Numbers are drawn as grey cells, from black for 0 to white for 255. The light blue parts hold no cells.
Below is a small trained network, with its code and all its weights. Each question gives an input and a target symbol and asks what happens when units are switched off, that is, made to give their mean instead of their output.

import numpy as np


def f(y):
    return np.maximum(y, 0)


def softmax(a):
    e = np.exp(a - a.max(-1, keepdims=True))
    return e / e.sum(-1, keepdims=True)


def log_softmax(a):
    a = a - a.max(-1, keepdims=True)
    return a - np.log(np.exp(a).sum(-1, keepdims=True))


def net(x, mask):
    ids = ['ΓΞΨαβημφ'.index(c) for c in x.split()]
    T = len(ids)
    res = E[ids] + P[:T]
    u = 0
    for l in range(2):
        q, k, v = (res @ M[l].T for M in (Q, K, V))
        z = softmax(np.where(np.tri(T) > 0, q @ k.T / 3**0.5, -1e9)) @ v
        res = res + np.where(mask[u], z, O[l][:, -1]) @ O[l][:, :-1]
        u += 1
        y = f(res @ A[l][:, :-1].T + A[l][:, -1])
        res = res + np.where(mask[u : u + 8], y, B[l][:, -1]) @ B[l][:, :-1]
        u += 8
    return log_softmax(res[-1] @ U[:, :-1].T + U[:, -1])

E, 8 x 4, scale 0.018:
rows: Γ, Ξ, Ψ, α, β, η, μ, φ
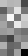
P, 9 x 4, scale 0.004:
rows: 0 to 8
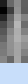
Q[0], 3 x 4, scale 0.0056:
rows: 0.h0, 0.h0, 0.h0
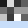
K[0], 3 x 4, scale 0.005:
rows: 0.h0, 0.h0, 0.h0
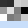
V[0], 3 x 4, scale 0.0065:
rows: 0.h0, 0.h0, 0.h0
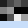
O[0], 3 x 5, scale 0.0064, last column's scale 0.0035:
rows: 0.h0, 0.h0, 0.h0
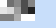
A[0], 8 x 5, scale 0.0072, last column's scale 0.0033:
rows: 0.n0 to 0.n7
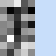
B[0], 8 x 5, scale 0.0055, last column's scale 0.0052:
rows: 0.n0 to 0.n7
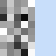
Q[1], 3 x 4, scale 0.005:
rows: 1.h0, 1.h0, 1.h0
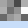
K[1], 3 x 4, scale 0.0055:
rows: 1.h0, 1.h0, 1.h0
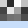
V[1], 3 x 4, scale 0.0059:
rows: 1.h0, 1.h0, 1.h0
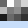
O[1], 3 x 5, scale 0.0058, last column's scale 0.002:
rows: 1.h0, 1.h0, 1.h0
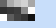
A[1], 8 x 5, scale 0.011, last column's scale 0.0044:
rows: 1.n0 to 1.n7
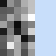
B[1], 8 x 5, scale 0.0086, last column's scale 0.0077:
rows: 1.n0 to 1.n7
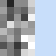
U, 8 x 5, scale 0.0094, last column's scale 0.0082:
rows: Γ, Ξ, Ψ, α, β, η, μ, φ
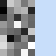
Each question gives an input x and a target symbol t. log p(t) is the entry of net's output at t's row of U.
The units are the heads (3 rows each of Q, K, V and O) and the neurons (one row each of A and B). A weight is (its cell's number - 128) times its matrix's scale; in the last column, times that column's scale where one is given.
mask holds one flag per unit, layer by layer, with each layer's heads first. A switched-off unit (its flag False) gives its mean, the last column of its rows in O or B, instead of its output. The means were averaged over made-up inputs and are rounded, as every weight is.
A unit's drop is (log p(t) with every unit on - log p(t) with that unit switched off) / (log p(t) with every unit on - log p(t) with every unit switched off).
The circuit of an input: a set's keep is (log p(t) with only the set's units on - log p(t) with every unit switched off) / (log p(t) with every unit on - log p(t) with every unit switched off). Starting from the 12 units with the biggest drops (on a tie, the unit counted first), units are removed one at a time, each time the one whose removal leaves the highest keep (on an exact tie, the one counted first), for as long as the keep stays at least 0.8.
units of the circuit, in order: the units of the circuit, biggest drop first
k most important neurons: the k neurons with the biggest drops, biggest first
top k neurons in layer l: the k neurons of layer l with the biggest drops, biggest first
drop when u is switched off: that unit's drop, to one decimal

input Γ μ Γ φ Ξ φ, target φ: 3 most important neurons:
[1.n5, 1.n7, 1.n2]
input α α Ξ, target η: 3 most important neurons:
[1.n0, 1.n1, 1.n7]
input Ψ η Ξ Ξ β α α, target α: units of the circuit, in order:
[1.h0, 1.n2]
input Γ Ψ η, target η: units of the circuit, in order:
[1.n0, 1.n1]
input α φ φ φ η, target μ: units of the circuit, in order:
[0.h0, 1.h0, 1.n0]
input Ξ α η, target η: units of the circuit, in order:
[0.h0, 1.n1, 1.n0]
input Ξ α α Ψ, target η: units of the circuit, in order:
[1.n0, 0.h0, 1.n2]
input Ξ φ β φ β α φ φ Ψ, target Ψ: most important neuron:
[1.n6]
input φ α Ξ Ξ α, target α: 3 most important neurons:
[1.n6, 0.n7, 1.n7]
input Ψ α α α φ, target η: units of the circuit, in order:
[0.h0, 1.n0, 1.n4]
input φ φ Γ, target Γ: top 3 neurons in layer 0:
[0.n0, 0.n7, 0.n6]
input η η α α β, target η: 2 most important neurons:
[1.n0, 0.n7]
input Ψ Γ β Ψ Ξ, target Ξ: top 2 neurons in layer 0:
[0.n5, 0.n6]
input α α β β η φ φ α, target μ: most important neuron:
[0.n7]
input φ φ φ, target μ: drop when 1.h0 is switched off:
-0.1
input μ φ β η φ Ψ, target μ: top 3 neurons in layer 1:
[1.n2, 1.n5, 1.n7]
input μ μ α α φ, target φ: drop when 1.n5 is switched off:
0.2
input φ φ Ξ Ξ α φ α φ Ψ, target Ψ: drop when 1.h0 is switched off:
0.1
